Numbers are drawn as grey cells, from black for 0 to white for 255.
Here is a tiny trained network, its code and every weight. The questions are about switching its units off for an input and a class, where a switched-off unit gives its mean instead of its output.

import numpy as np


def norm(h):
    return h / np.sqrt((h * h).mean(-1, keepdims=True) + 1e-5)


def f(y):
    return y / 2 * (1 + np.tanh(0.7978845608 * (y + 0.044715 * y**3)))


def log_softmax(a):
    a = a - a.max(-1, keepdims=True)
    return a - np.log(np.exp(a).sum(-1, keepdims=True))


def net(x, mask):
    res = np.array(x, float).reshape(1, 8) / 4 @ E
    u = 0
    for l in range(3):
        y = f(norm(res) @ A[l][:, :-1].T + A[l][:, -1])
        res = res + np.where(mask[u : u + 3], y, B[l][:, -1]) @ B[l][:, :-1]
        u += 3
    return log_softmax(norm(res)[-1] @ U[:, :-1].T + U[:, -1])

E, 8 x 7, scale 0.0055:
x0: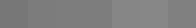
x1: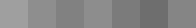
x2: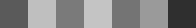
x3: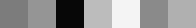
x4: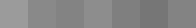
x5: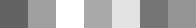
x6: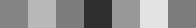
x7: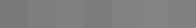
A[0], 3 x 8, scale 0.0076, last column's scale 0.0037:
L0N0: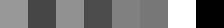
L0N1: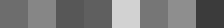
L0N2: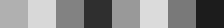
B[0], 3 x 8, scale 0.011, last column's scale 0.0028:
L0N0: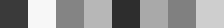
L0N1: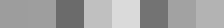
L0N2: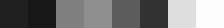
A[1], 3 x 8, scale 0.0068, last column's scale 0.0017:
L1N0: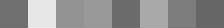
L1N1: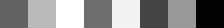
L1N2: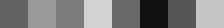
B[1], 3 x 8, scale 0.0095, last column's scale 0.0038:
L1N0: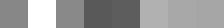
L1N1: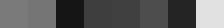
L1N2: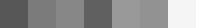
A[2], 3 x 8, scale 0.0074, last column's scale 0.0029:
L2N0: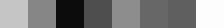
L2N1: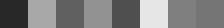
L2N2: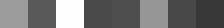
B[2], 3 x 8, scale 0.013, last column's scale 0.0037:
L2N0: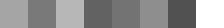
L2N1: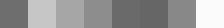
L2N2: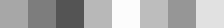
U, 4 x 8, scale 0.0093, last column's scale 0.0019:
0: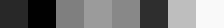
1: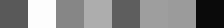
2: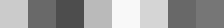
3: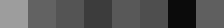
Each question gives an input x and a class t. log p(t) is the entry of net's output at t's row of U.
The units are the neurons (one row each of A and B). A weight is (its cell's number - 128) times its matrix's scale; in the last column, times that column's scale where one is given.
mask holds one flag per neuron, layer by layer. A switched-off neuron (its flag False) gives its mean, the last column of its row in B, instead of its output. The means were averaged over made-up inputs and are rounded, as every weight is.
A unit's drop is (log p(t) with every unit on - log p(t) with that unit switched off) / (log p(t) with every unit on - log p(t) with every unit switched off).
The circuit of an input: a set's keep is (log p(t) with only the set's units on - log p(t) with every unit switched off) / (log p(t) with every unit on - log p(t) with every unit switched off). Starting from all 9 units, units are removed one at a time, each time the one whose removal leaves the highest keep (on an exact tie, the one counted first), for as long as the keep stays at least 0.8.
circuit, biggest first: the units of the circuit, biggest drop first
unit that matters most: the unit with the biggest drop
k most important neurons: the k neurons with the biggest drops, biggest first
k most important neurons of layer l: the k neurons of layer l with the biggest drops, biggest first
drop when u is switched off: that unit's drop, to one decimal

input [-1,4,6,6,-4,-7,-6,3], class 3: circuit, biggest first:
[L2N0]
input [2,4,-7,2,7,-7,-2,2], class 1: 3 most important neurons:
[L0N0, L1N1, L0N2]
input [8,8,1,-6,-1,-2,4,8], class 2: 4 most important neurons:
[L2N2, L1N2, L0N0, L1N1]
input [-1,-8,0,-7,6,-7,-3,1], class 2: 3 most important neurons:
[L2N2, L0N2, L1N1]
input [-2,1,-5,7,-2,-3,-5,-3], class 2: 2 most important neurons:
[L0N2, L0N1]
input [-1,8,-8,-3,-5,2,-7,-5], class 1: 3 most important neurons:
[L0N0, L0N2, L1N0]
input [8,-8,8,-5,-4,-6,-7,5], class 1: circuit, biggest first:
[L0N2, L2N1]
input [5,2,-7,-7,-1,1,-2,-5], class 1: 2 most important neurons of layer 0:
[L0N0, L0N2]
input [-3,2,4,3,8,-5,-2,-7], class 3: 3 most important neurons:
[L0N2, L0N0, L2N0]
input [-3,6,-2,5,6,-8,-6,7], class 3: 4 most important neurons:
[L0N2, L2N0, L2N2, L0N1]
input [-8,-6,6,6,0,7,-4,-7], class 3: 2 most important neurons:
[L1N1, L0N0]
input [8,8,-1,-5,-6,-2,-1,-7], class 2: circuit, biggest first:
[L2N2, L0N2]
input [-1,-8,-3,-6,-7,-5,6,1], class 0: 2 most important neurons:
[L0N2, L1N1]
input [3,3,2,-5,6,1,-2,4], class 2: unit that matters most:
L0N0
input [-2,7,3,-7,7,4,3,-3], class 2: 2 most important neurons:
[L2N2, L0N0]
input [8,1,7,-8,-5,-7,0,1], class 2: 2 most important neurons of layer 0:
[L0N0, L0N2]
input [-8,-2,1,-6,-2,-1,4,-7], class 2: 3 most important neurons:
[L2N2, L1N2, L0N0]
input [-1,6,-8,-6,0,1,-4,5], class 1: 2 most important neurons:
[L0N0, L0N2]
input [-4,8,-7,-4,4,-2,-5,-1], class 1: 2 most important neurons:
[L0N0, L0N2]
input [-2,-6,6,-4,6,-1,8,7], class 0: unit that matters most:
L0N2
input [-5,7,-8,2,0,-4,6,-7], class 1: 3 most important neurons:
[L0N0, L2N1, L1N2]
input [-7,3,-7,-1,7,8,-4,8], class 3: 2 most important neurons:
[L1N1, L0N2]
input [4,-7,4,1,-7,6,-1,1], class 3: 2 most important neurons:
[L1N1, L0N0]
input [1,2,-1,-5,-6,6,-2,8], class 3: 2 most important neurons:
[L1N1, L0N2]
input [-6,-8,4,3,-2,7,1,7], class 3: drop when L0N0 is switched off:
0.3
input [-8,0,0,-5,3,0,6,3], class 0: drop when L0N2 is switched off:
1.4
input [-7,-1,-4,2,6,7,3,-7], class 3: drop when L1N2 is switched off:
0.0
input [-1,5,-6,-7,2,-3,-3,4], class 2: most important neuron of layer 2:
[L2N2]
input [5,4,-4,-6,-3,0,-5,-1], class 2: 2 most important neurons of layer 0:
[L0N2, L0N1]
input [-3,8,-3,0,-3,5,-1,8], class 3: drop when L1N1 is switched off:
1.0
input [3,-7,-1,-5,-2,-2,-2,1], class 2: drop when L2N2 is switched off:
0.4
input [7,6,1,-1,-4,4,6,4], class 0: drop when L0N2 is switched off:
1.4
